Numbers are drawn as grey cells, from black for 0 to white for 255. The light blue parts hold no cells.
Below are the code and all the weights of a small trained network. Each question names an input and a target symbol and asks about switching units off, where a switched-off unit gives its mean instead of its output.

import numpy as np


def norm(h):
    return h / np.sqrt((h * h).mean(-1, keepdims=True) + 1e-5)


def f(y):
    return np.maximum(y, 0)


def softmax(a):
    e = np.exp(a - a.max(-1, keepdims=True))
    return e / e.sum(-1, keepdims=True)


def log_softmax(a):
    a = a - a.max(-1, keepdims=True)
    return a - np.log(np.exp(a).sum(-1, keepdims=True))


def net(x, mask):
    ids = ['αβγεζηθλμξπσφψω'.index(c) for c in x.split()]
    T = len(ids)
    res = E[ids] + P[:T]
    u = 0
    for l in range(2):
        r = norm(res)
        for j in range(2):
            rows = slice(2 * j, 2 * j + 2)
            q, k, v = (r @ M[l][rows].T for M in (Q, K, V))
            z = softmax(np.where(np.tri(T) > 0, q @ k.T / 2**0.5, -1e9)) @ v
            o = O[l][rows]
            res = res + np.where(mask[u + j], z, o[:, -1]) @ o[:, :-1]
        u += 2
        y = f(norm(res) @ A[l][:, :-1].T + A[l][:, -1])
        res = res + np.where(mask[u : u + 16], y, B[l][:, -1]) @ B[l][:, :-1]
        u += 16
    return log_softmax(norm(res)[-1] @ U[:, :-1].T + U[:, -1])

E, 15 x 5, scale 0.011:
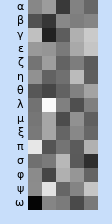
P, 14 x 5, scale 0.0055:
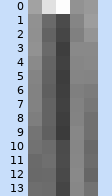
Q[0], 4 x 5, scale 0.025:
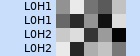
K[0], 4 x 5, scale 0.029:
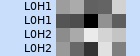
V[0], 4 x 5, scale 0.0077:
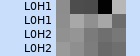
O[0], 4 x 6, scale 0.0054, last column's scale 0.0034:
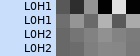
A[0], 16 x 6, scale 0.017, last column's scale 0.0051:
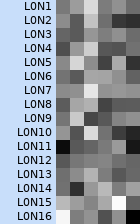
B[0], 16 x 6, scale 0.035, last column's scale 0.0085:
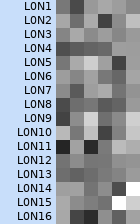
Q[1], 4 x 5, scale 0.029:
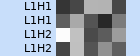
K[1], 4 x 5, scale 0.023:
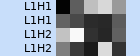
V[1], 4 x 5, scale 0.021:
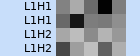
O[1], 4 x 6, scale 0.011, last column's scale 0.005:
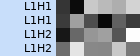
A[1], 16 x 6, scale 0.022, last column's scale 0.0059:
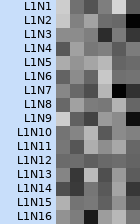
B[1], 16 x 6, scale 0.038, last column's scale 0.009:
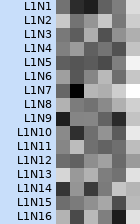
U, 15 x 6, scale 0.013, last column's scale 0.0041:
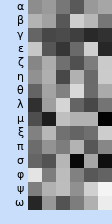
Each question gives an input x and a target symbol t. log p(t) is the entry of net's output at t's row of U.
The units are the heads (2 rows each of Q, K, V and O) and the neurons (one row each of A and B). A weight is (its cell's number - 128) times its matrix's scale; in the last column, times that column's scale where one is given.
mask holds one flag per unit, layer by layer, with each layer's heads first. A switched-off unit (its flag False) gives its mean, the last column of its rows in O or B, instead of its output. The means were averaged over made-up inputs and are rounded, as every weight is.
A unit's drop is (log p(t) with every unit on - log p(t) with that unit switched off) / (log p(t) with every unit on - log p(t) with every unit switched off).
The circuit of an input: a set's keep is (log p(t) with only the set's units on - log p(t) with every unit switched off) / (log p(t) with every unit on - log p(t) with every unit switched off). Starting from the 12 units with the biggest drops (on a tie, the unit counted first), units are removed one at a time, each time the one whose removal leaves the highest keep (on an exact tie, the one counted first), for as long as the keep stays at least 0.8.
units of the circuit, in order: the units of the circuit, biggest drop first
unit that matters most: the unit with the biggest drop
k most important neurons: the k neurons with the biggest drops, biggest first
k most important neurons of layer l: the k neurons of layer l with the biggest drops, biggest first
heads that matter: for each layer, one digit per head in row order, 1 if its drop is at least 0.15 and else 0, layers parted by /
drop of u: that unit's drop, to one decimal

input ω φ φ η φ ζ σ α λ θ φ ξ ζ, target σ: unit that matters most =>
L1H1
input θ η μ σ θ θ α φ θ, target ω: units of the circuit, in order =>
(L0N11; L1N14)
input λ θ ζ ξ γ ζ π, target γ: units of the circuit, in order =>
(L1N9; L0N16)
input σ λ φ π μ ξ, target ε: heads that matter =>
10 / 01
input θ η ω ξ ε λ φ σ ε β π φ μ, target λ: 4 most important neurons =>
(L0N9; L0N1; L0N7; L0N15)
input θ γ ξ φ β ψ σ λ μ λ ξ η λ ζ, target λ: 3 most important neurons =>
(L0N9; L0N1; L0N7)
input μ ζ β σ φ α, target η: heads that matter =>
10 / 11
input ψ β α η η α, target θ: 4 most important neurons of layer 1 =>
(L1N7; L1N5; L1N1; L1N16)
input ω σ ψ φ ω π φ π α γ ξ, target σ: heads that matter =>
00 / 11
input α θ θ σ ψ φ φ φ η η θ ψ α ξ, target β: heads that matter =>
10 / 01
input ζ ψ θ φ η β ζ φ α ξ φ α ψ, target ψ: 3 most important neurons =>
(L0N15; L0N9; L0N5)
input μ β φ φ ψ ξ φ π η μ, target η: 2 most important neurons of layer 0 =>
(L0N14; L0N15)
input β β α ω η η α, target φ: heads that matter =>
00 / 01
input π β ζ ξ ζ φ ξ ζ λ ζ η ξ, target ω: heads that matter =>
10 / 00
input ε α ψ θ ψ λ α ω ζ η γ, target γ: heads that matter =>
00 / 00
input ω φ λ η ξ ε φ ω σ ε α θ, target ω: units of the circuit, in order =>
(L0N11)
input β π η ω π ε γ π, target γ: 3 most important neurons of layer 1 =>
(L1N9; L1N1; L1N16)
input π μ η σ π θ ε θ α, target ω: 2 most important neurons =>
(L1N14; L0N11)
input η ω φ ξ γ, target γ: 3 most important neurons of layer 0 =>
(L0N15; L0N9; L0N14)
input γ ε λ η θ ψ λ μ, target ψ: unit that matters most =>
L1H2
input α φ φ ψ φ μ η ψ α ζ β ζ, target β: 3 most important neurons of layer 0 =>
(L0N14; L0N10; L0N2)
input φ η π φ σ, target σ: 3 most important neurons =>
(L0N4; L0N8; L1N14)
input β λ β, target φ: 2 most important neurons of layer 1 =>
(L1N16; L1N7)
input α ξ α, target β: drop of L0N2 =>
0.3
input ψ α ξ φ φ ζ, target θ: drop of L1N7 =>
0.6
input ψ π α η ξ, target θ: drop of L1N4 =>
0.1
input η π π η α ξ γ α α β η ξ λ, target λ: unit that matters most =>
L0N5
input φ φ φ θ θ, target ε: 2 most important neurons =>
(L0N11; L1N8)
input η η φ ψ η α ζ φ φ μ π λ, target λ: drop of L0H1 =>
0.0
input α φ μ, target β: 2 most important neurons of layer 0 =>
(L0N14; L0N10)
